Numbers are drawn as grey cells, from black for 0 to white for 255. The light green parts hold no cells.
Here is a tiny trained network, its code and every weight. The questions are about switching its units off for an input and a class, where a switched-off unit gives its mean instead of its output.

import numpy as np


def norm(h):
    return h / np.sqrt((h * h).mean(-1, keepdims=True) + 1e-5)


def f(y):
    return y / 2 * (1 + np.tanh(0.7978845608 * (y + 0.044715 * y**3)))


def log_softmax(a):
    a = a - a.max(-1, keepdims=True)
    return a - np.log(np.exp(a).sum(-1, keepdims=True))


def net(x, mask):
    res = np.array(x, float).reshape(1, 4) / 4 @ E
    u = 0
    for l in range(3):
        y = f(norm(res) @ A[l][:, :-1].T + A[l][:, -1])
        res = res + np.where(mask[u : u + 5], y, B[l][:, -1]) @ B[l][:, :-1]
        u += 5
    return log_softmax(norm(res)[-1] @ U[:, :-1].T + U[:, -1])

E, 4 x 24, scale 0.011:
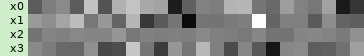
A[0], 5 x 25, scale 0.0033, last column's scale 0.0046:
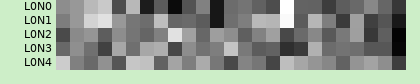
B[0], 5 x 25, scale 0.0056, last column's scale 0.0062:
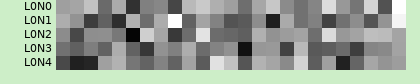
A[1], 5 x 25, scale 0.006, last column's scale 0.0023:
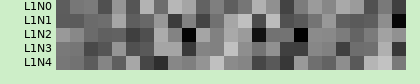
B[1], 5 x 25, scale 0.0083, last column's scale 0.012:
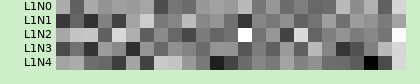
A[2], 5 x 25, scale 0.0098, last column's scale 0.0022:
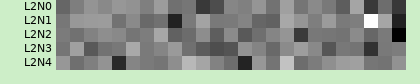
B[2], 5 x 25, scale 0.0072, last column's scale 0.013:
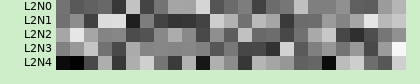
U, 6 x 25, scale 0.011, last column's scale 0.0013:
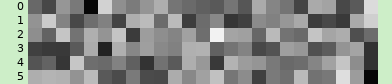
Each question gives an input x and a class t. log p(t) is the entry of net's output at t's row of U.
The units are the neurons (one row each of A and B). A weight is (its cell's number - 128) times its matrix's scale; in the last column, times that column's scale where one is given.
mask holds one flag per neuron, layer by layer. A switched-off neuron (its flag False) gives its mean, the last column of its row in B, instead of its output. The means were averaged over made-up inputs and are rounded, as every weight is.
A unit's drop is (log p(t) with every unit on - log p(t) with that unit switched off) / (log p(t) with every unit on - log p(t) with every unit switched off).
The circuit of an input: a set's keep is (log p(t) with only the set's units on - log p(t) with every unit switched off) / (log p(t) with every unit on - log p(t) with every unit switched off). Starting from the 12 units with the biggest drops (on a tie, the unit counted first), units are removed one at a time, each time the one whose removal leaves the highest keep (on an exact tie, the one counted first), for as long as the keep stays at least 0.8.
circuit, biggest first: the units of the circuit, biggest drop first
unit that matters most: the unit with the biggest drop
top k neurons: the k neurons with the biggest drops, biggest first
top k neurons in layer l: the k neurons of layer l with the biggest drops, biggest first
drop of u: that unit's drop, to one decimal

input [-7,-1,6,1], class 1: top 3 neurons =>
(L1N4; L1N1; L2N4)
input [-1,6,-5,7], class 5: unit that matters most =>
L1N4
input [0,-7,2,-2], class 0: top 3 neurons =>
(L1N4; L0N0; L1N2)
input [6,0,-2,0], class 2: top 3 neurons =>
(L1N0; L1N4; L2N3)
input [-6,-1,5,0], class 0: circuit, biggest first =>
(L1N4; L2N4)
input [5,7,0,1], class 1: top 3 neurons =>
(L2N2; L1N1; L1N4)
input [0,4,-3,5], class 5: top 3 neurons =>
(L1N4; L0N0; L1N2)
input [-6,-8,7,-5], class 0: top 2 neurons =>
(L1N4; L1N2)
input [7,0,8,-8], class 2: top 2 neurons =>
(L1N0; L1N4)
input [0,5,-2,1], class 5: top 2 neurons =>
(L0N0; L1N4)
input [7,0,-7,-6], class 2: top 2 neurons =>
(L1N0; L1N4)
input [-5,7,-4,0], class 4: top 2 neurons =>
(L1N2; L0N0)
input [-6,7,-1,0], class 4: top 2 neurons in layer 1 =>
(L1N2; L1N0)
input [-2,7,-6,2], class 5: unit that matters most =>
L0N0
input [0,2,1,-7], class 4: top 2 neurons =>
(L1N4; L1N2)
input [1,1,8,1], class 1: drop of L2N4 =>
0.2
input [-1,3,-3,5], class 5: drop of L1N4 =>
0.2
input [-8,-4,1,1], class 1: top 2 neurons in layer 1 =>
(L1N4; L1N1)
